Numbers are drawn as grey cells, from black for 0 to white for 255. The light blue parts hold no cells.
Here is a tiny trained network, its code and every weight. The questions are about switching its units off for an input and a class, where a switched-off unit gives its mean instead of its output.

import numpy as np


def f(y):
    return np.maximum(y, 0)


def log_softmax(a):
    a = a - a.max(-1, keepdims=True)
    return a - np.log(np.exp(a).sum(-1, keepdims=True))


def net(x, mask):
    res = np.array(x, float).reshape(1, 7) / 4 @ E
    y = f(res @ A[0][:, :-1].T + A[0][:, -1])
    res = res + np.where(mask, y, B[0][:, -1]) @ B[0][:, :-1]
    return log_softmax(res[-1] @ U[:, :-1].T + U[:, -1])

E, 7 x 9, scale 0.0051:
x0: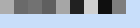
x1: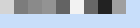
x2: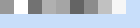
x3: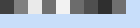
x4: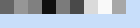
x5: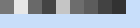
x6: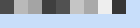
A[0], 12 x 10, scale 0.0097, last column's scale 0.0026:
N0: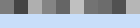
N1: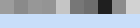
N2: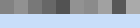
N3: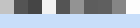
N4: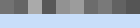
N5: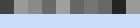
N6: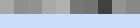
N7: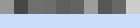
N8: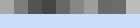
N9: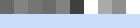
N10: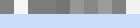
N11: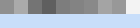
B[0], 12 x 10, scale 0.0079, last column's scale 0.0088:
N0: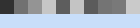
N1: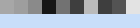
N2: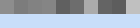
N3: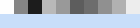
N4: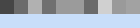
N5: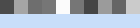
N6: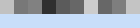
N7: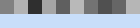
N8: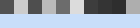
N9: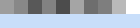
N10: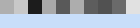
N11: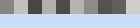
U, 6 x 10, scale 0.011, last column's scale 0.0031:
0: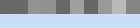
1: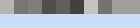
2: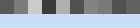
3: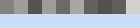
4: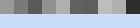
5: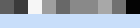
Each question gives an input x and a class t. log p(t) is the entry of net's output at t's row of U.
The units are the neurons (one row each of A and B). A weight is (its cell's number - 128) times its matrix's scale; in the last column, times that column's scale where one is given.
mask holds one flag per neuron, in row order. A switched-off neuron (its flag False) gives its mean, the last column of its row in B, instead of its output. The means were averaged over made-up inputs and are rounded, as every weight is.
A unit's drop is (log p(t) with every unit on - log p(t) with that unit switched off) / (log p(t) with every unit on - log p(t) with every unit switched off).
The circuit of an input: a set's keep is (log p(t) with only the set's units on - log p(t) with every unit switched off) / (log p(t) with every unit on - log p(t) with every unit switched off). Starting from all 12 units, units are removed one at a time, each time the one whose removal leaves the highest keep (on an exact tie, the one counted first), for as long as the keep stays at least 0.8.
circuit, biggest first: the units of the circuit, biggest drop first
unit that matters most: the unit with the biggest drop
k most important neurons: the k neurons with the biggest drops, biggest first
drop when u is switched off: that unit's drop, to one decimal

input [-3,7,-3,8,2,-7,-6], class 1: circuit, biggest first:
(N1; N6)
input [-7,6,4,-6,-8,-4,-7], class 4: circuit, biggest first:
(N3)
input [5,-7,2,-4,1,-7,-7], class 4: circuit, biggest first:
(N1; N3)
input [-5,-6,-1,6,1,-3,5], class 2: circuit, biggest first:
(N3; N7)
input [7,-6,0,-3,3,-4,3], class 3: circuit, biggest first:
(N8; N7)
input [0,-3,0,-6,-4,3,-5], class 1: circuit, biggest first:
(N10; N0; N11)
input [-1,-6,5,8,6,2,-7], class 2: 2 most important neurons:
(N3; N5)
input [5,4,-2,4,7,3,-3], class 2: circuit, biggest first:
(N3; N10)
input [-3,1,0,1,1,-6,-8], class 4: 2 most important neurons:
(N3; N2)
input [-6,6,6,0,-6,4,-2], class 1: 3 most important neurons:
(N6; N1; N8)
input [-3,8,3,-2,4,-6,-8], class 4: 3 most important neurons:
(N3; N1; N2)
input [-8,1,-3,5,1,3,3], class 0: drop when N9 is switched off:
-0.1
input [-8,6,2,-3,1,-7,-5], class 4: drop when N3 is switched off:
0.5
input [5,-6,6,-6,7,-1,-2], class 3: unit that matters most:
N11
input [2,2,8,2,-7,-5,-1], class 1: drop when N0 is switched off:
0.0
